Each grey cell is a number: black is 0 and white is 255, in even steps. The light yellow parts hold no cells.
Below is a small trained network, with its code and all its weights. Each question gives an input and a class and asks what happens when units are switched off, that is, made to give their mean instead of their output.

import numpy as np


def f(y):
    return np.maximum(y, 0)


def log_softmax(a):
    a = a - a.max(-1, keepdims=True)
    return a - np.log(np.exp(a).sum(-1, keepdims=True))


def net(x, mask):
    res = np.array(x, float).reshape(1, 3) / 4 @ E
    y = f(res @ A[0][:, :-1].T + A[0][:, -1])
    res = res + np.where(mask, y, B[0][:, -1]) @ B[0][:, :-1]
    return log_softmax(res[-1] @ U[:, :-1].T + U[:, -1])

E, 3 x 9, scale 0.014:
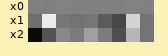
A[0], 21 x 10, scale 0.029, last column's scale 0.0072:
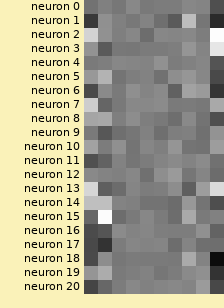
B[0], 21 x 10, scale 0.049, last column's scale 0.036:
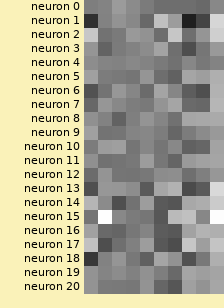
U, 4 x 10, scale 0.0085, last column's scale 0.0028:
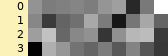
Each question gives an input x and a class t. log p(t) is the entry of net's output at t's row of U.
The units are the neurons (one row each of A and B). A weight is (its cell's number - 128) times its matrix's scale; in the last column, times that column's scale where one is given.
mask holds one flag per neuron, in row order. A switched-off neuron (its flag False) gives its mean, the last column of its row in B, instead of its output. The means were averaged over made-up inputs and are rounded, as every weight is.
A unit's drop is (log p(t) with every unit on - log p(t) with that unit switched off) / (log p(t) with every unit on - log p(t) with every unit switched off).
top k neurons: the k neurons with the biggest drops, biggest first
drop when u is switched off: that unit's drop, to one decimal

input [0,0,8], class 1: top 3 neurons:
neuron 17; neuron 15; neuron 16
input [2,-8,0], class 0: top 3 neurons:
neuron 13; neuron 15; neuron 14
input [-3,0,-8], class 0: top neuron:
neuron 13
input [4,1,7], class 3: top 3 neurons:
neuron 1; neuron 18; neuron 6
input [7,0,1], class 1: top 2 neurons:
neuron 15; neuron 13
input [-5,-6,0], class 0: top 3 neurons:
neuron 15; neuron 13; neuron 14
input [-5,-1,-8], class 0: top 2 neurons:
neuron 13; neuron 15
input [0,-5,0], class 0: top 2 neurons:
neuron 15; neuron 14
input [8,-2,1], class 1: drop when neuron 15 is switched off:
1.0
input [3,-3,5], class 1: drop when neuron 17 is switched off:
0.0
